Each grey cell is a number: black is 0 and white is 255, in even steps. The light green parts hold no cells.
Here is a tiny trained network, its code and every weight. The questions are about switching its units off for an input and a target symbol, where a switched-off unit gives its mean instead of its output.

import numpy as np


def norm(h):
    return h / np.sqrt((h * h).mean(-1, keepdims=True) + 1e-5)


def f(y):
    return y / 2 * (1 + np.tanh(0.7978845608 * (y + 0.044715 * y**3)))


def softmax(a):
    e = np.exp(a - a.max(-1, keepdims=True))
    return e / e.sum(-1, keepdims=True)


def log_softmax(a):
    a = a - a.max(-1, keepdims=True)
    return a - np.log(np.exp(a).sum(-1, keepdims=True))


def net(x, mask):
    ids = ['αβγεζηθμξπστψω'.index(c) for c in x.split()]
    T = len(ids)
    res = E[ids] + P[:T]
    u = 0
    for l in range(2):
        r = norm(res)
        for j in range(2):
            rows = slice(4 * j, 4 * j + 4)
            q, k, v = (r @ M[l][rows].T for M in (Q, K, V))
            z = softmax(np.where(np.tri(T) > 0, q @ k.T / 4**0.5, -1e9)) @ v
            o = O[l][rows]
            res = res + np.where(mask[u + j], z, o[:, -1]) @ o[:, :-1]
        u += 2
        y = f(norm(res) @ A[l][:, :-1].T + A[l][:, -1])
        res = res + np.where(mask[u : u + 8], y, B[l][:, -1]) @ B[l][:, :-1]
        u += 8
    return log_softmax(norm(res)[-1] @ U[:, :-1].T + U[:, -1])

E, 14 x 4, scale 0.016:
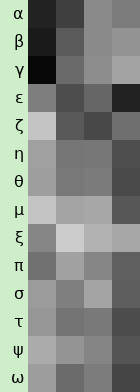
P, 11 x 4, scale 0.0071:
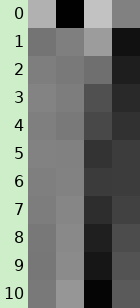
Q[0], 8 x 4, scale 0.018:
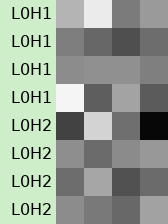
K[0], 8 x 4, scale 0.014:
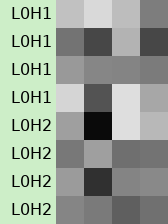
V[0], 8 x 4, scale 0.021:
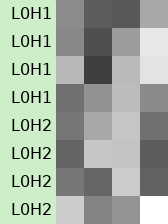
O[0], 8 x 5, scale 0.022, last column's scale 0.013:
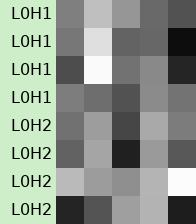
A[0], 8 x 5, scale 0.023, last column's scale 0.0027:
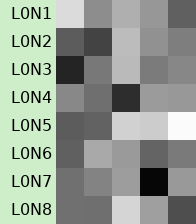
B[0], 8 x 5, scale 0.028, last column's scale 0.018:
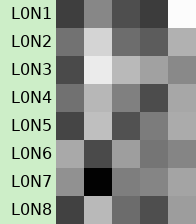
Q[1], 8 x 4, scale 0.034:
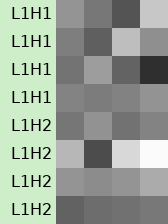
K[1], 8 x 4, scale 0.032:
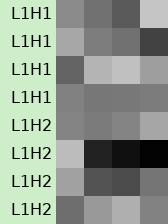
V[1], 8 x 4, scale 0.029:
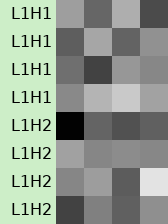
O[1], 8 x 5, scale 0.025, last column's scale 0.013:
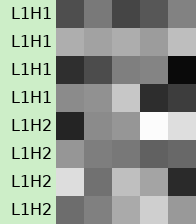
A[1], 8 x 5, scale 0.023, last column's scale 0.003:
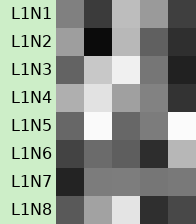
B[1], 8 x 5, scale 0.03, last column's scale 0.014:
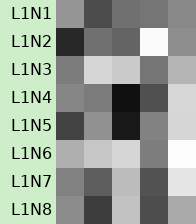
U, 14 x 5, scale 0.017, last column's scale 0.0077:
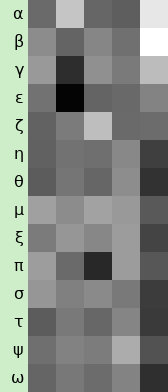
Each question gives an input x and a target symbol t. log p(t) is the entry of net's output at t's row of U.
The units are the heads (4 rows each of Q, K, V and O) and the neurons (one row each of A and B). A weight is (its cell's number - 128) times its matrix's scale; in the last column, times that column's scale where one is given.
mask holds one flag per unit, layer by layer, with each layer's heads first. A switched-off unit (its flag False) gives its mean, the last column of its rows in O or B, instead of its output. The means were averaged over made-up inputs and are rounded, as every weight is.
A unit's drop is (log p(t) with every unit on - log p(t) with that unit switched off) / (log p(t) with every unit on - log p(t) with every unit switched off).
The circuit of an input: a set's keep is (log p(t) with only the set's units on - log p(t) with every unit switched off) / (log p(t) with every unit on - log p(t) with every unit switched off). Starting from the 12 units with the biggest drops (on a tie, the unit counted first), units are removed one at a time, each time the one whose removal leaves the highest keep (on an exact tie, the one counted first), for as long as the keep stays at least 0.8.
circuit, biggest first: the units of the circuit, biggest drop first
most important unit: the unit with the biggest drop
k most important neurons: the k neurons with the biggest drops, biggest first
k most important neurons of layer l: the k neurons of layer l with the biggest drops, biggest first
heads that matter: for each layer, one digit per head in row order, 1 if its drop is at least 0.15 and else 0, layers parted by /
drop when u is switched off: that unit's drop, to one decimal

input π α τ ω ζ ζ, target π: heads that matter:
01 / 00
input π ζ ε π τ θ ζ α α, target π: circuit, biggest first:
L0H2, L1H1
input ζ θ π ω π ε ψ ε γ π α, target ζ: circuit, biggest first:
L0H2
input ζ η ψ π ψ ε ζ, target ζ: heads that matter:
11 / 00
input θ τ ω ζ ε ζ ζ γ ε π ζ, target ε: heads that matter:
01 / 00
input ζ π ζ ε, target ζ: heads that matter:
01 / 00
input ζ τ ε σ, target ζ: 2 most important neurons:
L0N7, L1N8
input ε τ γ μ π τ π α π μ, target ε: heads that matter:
01 / 10
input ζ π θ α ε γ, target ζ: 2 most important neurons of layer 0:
L0N3, L0N7
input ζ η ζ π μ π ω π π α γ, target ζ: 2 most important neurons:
L0N3, L1N8
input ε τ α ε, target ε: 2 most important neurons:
L0N7, L0N2
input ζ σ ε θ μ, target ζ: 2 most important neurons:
L0N3, L1N8
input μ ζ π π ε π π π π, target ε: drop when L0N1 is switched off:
0.3
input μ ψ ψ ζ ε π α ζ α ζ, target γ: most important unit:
L0H2
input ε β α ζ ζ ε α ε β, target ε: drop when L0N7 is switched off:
0.2
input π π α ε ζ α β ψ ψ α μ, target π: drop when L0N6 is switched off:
0.0
